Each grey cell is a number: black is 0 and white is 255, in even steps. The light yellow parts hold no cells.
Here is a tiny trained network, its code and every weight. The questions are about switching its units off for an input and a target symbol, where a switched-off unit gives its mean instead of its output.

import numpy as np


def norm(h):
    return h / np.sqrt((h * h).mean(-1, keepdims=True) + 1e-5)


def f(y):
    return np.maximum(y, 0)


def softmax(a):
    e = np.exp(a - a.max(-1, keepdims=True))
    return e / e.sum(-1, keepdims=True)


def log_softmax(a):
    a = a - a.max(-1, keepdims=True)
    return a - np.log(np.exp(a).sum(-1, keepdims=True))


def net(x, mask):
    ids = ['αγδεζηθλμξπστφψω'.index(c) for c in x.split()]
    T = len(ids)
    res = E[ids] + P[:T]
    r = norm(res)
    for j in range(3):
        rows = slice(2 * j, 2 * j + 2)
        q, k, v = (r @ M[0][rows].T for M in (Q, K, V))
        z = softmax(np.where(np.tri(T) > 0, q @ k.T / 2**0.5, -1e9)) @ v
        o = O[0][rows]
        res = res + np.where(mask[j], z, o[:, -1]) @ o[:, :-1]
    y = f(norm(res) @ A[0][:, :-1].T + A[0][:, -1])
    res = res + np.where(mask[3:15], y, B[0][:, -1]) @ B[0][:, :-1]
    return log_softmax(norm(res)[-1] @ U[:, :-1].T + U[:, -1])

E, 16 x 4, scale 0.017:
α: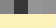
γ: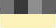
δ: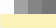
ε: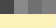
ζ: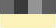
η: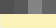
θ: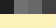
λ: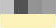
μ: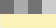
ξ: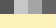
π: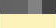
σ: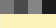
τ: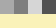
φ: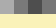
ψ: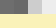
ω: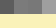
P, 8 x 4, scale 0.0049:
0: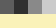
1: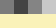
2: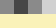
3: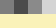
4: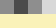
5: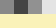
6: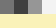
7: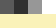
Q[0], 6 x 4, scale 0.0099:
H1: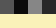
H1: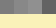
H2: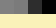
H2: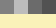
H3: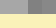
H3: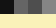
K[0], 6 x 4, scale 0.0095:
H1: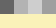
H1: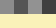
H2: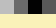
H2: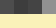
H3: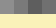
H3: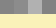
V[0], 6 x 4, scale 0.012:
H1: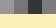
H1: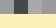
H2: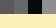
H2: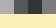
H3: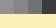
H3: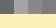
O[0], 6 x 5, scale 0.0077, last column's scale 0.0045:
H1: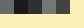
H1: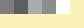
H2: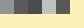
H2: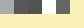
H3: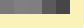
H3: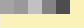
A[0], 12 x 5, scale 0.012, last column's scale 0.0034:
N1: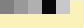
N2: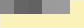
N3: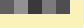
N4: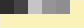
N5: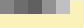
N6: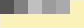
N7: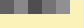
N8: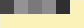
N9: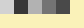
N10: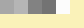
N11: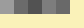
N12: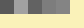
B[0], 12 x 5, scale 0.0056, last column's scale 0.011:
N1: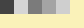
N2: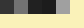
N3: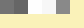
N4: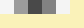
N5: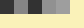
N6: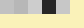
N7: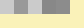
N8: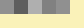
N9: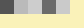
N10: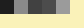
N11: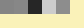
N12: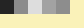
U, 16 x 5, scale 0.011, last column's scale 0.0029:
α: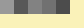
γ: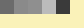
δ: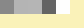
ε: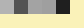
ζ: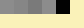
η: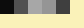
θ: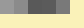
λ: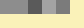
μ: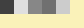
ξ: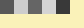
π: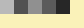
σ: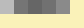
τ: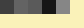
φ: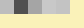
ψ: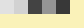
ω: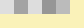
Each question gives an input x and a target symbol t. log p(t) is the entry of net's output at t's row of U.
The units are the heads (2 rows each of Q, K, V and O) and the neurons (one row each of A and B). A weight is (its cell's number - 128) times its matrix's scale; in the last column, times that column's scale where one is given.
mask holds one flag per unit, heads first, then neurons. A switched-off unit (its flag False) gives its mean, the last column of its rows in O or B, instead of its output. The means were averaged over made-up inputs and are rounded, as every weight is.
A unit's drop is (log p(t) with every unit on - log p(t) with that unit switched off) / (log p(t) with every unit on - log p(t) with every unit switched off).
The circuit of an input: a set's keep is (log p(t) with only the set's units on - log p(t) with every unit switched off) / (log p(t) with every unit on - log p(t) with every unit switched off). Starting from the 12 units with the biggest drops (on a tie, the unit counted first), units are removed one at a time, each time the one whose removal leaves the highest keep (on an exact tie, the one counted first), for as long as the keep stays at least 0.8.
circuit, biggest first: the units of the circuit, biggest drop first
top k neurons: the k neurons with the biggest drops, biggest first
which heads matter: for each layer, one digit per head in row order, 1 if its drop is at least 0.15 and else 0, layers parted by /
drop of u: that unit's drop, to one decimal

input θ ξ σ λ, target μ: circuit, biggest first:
[H2 N1]
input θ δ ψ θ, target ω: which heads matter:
010
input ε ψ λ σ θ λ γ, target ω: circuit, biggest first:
[H1 N4]
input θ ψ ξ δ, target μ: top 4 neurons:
[N10 N4 N1 N6]
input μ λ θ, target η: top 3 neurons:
[N3 N12 N1]
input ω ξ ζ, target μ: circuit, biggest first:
[N1 H1]
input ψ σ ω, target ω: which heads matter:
000
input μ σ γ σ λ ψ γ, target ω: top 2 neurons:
[N4 N9]
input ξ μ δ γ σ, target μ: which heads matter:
100
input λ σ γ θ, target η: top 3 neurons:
[N3 N12 N7]
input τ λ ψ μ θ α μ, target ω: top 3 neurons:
[N1 N6 N2]
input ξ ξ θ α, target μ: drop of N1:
0.2
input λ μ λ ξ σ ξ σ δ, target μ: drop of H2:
0.5
